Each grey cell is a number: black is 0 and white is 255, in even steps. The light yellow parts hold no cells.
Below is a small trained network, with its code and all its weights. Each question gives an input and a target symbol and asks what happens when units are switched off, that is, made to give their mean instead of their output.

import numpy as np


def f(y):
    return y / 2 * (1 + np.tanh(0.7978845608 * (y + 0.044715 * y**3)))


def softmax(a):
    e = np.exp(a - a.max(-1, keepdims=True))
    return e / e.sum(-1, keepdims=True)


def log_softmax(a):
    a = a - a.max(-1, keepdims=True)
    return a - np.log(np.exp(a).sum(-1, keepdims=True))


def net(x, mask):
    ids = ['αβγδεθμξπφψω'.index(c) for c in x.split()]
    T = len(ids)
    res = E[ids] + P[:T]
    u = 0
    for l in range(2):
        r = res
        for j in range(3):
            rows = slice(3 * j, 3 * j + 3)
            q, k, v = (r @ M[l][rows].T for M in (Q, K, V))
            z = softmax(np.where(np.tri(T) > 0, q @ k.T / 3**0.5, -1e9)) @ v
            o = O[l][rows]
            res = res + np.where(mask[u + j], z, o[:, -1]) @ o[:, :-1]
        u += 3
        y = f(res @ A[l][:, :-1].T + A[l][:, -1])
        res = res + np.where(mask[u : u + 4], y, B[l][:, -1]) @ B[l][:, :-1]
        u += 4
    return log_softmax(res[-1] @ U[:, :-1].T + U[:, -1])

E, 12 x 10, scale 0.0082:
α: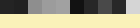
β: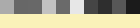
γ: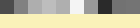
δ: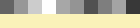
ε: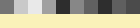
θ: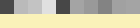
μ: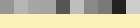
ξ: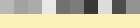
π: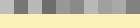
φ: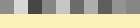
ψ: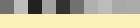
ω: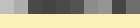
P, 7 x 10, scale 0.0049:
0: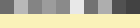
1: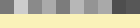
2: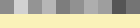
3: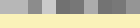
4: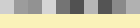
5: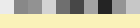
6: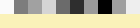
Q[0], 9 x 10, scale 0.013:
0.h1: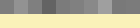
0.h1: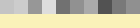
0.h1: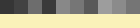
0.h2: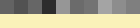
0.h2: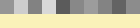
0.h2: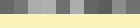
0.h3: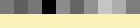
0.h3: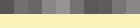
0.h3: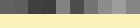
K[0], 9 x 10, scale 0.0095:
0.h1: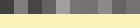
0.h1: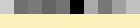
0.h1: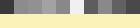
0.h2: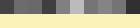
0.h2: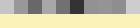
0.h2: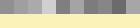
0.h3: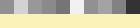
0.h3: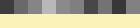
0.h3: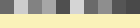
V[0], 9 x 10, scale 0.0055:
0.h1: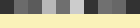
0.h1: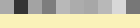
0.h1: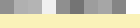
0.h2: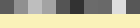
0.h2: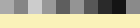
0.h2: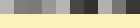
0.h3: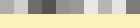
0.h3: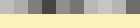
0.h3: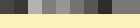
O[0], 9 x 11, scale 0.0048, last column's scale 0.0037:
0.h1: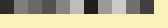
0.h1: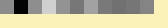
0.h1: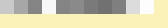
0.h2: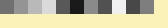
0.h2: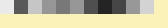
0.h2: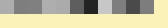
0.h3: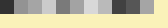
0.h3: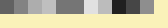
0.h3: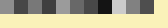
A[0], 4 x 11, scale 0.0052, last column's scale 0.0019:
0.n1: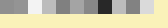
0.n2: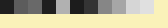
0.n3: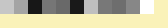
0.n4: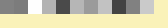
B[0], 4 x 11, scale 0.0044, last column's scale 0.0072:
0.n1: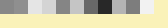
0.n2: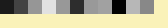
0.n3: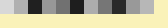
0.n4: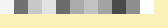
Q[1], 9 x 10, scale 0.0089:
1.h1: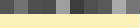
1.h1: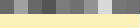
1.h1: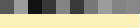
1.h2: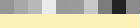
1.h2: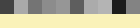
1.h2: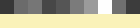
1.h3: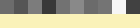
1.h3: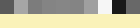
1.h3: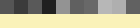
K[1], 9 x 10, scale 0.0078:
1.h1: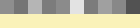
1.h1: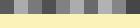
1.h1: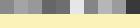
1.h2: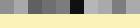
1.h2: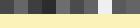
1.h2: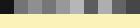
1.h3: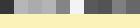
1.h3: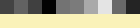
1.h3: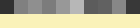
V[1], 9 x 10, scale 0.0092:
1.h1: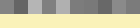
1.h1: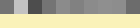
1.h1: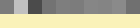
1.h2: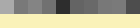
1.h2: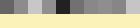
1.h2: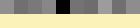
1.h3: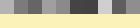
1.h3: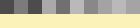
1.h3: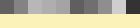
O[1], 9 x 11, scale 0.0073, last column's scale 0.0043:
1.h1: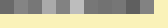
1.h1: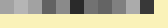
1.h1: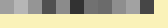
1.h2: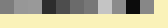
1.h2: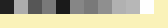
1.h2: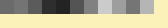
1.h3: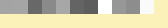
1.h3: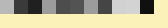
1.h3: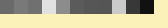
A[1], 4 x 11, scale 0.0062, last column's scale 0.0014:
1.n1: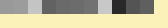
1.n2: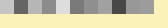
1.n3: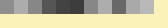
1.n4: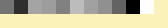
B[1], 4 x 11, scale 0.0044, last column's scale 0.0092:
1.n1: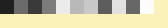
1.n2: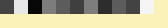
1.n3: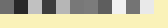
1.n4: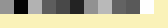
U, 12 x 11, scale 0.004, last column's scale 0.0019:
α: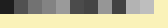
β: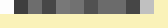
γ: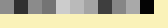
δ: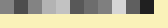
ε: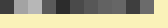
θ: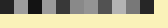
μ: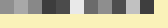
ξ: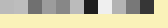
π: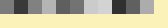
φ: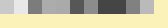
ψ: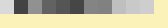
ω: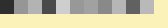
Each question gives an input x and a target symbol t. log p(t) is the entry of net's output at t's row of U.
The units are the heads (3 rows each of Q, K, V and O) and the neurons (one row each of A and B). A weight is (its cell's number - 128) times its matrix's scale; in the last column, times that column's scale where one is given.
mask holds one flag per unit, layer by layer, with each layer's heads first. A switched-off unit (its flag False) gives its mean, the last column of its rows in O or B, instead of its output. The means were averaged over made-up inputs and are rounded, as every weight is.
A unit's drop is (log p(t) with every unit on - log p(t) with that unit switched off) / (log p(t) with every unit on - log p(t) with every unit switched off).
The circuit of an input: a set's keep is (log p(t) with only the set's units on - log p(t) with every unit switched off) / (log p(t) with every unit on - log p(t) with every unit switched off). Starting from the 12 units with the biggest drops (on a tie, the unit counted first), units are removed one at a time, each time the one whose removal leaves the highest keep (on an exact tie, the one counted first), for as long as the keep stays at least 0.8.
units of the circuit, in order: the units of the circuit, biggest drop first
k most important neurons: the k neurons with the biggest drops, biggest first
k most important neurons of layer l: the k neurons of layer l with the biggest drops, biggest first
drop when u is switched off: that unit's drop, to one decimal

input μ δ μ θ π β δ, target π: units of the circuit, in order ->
[1.h1; 0.h1; 1.n4; 1.n3]
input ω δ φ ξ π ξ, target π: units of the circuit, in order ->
[0.h1; 1.h1; 0.h3; 0.n4]
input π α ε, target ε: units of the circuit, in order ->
[0.h3; 1.h3; 1.h2; 0.h2]
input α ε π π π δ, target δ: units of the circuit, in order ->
[0.h3; 1.h3; 0.n1; 0.h2]
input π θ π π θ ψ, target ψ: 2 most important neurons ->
[1.n3; 0.n3]
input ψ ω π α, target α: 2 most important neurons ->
[0.n2; 0.n4]
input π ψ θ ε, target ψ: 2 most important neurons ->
[0.n3; 0.n1]
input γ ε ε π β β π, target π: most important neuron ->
[1.n4]
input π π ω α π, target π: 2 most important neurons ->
[0.n2; 1.n4]
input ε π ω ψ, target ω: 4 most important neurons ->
[1.n3; 1.n1; 0.n1; 0.n3]
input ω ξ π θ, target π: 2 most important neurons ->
[0.n4; 1.n4]
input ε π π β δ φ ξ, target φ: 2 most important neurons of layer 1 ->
[1.n2; 1.n4]
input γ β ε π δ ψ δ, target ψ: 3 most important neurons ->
[0.n3; 1.n3; 1.n2]
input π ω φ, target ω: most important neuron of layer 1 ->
[1.n1]
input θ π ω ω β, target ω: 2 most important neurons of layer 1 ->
[1.n1; 1.n3]
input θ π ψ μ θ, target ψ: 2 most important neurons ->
[0.n3; 0.n1]
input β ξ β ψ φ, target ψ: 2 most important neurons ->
[1.n3; 0.n1]
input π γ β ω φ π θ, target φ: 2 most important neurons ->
[0.n3; 0.n4]
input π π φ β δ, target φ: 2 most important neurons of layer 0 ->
[0.n3; 0.n1]
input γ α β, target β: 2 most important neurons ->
[1.n4; 1.n1]
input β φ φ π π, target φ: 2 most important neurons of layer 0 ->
[0.n1; 0.n4]
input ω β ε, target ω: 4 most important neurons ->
[1.n1; 0.n1; 0.n3; 1.n3]
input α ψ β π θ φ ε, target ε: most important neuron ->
[0.n1]
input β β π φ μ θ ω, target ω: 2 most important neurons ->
[1.n1; 1.n3]
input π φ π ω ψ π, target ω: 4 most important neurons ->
[1.n1; 1.n3; 0.n3; 0.n1]
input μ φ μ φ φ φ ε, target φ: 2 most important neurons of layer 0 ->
[0.n4; 0.n1]
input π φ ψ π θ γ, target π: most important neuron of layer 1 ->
[1.n4]
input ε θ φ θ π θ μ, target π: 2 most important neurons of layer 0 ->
[0.n4; 0.n1]
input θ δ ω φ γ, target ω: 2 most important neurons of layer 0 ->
[0.n3; 0.n1]
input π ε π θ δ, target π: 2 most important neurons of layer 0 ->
[0.n4; 0.n1]
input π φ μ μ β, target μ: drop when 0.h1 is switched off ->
0.1
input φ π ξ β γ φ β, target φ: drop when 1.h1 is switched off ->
0.3
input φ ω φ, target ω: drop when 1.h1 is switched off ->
0.2
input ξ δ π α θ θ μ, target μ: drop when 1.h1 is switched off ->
0.2
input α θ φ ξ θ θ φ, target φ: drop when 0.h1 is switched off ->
0.4
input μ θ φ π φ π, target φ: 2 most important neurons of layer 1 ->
[1.n2; 1.n4]
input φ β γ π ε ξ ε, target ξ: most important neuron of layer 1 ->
[1.n2]
